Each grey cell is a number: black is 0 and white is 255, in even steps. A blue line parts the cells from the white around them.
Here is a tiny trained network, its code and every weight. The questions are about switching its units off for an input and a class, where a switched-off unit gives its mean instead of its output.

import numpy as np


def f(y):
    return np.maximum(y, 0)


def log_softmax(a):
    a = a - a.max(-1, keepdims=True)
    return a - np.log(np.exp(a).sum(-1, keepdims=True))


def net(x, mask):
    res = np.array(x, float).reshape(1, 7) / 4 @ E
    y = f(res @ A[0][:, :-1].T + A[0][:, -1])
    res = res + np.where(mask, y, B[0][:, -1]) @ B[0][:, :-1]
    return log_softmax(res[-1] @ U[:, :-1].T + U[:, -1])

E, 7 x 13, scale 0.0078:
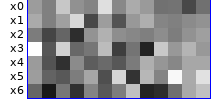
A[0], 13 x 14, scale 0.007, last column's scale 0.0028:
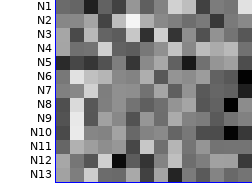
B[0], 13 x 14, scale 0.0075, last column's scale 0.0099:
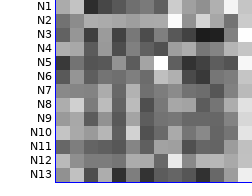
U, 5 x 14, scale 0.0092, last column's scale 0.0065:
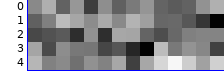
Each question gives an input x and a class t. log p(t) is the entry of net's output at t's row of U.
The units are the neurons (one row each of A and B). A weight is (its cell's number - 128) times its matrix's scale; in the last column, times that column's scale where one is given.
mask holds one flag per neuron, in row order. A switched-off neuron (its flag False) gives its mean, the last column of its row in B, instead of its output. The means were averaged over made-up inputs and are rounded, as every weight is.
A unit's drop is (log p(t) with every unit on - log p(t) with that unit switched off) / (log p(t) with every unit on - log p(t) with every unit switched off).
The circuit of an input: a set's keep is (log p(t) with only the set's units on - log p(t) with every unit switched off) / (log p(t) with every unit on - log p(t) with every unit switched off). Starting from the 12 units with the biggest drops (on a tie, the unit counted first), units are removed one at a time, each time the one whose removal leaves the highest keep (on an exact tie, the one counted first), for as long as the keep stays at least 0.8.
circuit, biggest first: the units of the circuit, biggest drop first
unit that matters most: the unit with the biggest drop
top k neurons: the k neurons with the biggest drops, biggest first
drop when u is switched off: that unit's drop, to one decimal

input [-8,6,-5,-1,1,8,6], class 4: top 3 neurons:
(N12, N4, N3)
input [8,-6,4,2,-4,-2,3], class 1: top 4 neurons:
(N2, N1, N4, N8)
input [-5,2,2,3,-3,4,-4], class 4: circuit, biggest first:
(N3, N13)
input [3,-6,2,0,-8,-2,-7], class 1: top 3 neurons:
(N2, N1, N3)
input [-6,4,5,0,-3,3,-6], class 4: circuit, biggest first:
(N3, N13)
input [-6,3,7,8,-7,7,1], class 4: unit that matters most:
N5
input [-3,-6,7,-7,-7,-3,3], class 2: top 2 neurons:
(N5, N7)
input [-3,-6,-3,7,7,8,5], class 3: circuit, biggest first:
(N2, N6)
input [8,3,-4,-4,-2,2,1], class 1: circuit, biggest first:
(N13, N1, N3)
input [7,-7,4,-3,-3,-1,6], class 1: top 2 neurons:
(N2, N1)
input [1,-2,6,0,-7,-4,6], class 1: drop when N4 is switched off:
0.3
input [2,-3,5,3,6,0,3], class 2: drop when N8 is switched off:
0.2
